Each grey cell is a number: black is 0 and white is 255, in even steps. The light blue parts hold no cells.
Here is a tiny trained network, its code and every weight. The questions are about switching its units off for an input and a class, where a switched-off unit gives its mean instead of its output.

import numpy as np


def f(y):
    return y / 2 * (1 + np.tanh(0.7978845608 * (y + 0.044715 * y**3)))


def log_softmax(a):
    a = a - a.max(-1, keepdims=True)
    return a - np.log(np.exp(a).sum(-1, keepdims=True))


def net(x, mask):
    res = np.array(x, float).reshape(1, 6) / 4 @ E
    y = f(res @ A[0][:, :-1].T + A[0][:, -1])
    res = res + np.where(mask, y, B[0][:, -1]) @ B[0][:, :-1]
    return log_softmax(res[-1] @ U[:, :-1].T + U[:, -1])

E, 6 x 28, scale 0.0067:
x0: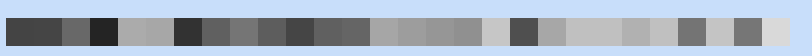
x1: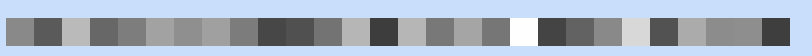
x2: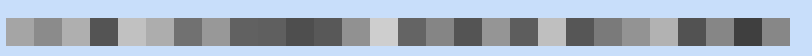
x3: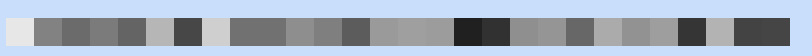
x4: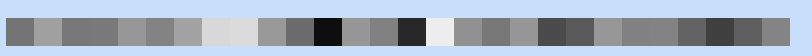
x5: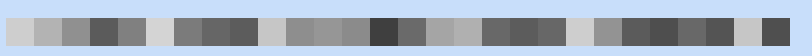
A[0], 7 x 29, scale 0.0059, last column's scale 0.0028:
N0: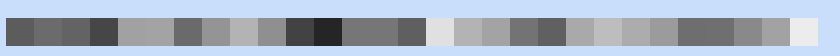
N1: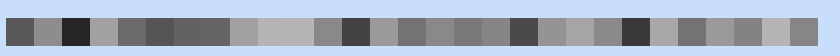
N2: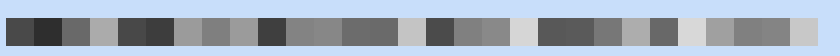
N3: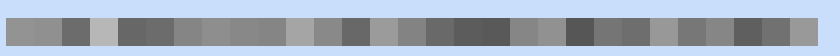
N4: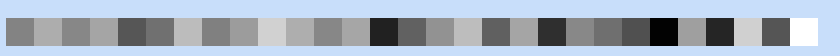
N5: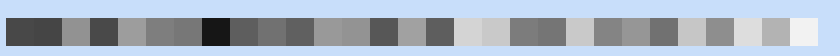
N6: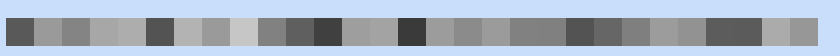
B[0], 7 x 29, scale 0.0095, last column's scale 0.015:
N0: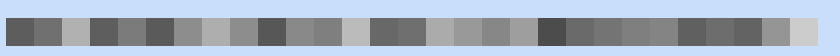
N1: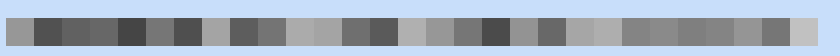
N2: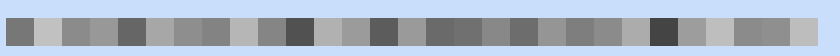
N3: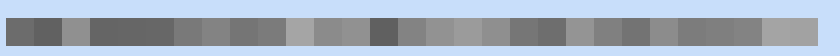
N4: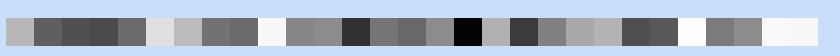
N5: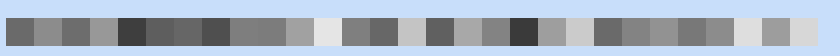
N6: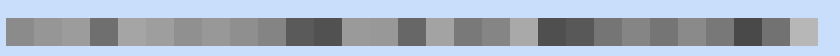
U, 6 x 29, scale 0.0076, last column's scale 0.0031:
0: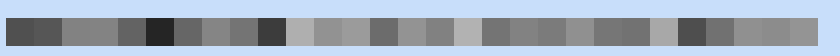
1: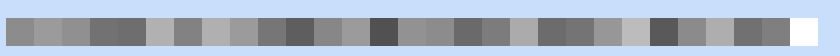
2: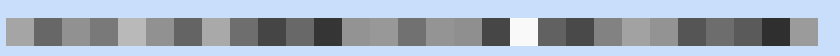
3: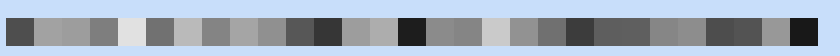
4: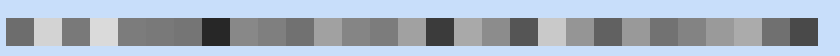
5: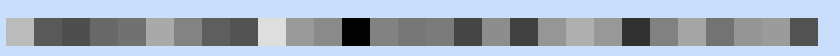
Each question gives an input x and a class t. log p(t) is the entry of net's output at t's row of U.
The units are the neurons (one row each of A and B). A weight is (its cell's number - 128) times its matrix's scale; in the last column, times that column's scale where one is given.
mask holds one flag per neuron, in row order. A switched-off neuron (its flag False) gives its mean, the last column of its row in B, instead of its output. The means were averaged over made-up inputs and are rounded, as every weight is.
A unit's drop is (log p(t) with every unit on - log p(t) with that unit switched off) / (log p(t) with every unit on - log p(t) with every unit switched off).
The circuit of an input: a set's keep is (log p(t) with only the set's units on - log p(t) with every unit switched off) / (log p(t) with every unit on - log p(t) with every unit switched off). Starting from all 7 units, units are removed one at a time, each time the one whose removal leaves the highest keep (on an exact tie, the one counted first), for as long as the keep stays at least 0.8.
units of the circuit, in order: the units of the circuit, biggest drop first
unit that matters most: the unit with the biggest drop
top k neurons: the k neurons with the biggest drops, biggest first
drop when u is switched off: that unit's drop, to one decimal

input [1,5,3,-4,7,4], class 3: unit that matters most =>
N0
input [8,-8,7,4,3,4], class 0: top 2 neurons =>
N4; N0
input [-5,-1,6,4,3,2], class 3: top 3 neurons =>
N4; N1; N5
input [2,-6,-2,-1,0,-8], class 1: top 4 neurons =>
N4; N5; N6; N2
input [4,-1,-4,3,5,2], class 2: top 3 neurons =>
N4; N5; N2
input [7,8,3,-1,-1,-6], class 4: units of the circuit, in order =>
N5; N2
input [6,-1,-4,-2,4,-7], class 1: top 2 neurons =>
N2; N6
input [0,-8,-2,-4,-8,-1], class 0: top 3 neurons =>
N4; N1; N2
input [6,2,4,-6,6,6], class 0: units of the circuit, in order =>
N5; N0
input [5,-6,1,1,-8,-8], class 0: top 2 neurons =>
N4; N1
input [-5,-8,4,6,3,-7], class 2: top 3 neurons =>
N4; N5; N6
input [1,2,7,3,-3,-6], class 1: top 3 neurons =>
N4; N5; N0
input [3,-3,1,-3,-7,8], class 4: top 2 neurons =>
N4; N5
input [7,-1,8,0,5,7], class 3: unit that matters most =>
N1
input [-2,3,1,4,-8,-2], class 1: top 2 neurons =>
N5; N4
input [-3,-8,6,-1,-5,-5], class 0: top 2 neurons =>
N4; N3
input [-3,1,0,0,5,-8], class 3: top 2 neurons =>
N1; N6
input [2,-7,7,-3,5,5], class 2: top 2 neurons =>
N4; N1
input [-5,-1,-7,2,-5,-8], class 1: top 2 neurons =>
N2; N5
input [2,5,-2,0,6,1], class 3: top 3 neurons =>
N1; N5; N0
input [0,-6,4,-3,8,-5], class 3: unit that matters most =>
N6
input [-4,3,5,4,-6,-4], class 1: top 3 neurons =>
N5; N4; N2
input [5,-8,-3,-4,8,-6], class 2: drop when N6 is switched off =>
0.4
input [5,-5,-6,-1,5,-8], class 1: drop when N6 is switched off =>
0.4
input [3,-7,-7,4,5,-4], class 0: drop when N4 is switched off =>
0.7
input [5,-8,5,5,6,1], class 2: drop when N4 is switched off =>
0.2
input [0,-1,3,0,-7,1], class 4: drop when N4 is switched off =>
1.1
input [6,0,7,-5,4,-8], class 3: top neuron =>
N6
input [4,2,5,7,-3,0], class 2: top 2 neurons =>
N4; N5
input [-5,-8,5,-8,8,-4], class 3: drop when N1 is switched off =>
0.0
